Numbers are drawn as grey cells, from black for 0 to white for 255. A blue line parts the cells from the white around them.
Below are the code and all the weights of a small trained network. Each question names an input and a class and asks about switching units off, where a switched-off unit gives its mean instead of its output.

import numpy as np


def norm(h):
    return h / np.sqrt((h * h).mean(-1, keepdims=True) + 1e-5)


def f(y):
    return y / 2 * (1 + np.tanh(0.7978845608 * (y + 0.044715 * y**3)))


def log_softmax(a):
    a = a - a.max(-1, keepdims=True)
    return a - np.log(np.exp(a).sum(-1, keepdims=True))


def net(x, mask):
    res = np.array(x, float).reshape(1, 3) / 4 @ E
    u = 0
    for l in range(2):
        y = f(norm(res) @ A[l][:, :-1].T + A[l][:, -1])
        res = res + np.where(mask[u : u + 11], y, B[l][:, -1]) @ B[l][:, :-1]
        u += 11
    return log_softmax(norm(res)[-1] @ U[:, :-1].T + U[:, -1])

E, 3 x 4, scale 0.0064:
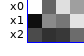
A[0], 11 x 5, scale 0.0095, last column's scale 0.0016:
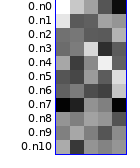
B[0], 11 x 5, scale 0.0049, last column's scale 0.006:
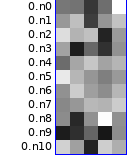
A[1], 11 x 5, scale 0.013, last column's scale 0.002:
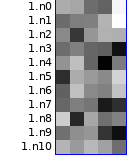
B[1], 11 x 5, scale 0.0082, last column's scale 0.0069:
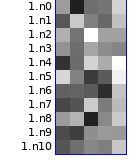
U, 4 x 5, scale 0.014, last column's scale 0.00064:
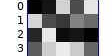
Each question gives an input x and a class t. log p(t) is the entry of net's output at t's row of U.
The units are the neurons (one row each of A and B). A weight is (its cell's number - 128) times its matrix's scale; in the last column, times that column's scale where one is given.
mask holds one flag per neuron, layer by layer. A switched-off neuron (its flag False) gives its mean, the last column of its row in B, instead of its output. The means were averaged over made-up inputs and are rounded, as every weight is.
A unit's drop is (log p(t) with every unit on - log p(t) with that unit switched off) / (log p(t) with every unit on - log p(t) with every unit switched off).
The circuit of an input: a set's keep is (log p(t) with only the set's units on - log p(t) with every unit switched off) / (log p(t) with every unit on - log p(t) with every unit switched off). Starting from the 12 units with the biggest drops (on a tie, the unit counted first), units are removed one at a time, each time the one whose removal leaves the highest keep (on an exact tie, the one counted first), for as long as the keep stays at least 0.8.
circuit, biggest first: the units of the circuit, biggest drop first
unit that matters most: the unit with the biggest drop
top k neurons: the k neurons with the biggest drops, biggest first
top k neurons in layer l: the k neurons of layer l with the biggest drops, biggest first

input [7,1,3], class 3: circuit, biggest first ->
(0.n4)
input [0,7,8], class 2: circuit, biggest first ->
(1.n4; 1.n1)
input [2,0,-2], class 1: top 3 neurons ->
(1.n4; 0.n0; 0.n7)
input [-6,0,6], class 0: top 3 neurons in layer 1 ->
(1.n7; 1.n4; 1.n8)
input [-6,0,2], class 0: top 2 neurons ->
(0.n2; 1.n4)
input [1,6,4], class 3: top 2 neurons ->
(0.n7; 1.n2)
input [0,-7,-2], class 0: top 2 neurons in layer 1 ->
(1.n4; 1.n5)
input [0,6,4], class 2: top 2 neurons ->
(1.n4; 1.n5)
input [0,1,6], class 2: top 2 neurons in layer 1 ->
(1.n4; 1.n7)
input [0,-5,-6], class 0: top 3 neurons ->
(1.n4; 1.n5; 0.n9)
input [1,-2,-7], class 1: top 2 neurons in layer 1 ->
(1.n8; 1.n7)
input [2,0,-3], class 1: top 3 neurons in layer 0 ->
(0.n0; 0.n7; 0.n3)
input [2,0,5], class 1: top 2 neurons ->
(1.n4; 0.n5)
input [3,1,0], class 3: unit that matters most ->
0.n4
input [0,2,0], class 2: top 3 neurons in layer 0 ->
(0.n8; 0.n3; 0.n10)
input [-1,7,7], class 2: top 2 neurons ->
(1.n5; 1.n4)
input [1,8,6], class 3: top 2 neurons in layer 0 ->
(0.n7; 0.n1)
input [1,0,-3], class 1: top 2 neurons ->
(0.n0; 1.n4)
